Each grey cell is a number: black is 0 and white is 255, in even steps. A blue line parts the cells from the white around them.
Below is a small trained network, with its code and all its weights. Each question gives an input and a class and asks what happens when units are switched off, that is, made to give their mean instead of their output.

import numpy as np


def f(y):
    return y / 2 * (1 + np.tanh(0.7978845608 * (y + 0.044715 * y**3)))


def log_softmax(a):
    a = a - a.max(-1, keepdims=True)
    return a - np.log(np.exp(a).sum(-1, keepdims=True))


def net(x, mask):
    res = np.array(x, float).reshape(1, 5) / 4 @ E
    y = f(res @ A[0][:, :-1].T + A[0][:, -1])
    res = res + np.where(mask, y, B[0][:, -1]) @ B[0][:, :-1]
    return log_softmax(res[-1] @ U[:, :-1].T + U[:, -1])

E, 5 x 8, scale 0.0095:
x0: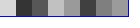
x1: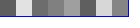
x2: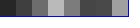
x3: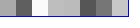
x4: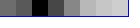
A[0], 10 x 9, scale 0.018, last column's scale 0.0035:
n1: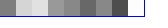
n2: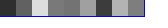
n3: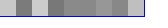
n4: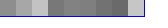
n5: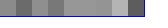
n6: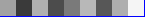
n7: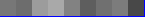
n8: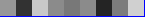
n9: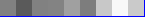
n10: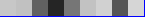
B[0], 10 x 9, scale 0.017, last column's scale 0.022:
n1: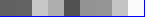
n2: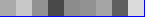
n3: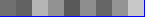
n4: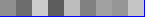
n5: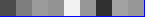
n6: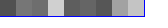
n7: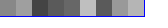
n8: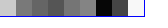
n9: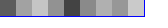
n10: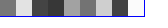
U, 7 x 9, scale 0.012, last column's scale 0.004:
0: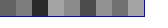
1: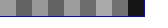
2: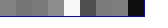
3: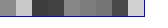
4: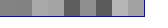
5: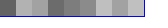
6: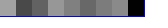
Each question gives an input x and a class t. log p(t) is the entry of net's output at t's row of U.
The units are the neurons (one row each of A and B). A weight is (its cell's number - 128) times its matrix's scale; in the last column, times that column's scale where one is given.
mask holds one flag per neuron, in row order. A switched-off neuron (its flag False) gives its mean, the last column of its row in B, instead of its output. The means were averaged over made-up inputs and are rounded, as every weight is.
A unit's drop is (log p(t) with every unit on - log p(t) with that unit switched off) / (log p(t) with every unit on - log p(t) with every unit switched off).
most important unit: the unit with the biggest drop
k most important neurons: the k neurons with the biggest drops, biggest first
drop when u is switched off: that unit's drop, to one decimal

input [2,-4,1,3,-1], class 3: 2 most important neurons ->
n1; n8
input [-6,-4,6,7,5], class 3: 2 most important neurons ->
n2; n1
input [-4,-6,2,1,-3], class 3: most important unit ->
n2
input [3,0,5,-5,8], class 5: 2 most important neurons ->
n8; n9
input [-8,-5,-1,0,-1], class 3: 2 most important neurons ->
n9; n2
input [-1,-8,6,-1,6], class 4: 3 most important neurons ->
n10; n6; n9
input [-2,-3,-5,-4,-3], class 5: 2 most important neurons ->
n8; n7
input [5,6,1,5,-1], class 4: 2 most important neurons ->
n10; n2
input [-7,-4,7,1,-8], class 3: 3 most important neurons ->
n2; n8; n3
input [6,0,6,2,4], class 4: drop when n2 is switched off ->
0.1
